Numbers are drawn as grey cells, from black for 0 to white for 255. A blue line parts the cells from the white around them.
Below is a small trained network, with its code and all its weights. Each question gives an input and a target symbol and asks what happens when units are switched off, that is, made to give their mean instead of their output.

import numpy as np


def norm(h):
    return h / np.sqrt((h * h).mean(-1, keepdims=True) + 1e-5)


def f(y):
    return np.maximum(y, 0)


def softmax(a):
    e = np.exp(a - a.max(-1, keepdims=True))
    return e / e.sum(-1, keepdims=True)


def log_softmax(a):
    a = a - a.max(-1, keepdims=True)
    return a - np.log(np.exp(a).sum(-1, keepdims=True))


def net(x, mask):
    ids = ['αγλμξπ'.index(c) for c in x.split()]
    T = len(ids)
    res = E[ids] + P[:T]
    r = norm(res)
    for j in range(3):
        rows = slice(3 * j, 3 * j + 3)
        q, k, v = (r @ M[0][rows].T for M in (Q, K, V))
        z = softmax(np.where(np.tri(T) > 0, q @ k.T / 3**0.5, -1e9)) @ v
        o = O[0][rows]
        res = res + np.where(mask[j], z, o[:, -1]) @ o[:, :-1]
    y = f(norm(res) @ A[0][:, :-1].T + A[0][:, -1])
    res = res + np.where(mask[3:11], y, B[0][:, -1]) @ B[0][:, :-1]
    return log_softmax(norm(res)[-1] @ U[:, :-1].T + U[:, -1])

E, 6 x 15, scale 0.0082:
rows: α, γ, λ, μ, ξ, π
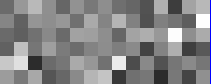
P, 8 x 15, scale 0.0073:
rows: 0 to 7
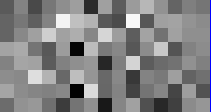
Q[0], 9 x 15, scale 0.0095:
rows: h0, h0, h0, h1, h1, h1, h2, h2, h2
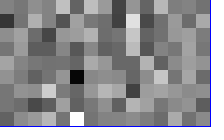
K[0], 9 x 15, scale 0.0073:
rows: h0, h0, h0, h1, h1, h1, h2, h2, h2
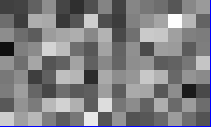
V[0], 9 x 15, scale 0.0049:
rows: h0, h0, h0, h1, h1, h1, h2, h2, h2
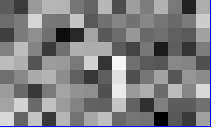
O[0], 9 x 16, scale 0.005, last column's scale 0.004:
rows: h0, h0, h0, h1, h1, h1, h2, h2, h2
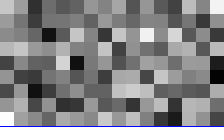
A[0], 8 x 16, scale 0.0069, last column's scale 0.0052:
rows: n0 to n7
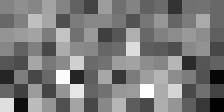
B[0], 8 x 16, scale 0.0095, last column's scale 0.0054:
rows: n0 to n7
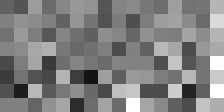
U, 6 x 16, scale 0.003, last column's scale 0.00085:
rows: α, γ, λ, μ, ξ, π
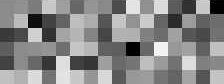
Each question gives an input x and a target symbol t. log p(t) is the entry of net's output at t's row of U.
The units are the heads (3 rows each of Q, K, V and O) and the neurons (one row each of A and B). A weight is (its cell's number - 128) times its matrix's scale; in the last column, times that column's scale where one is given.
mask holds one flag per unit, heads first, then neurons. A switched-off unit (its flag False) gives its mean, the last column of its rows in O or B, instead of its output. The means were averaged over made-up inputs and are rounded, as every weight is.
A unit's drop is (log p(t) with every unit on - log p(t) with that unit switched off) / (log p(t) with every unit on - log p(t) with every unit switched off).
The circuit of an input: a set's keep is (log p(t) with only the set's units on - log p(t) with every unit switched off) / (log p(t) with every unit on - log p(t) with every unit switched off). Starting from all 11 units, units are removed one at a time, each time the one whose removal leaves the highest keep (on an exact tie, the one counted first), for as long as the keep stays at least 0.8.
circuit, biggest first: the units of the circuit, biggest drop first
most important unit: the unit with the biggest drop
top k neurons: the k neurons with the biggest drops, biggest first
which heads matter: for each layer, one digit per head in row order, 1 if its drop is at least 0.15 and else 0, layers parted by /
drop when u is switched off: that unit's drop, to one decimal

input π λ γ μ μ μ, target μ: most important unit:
h2
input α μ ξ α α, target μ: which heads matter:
000
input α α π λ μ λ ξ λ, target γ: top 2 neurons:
[n6, n5]
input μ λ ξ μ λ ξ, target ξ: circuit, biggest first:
[h1, n5]
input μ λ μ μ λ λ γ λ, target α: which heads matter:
011
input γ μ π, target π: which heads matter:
000
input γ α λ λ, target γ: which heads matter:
100
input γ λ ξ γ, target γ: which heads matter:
100
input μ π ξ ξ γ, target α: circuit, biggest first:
[n3, n6]
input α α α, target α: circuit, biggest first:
[h1, n7, n6]
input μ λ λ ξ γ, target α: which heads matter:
001
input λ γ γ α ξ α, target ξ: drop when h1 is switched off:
1.1
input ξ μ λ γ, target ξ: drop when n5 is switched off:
0.2
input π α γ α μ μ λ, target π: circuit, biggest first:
[h2]
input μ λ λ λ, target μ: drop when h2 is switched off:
0.3
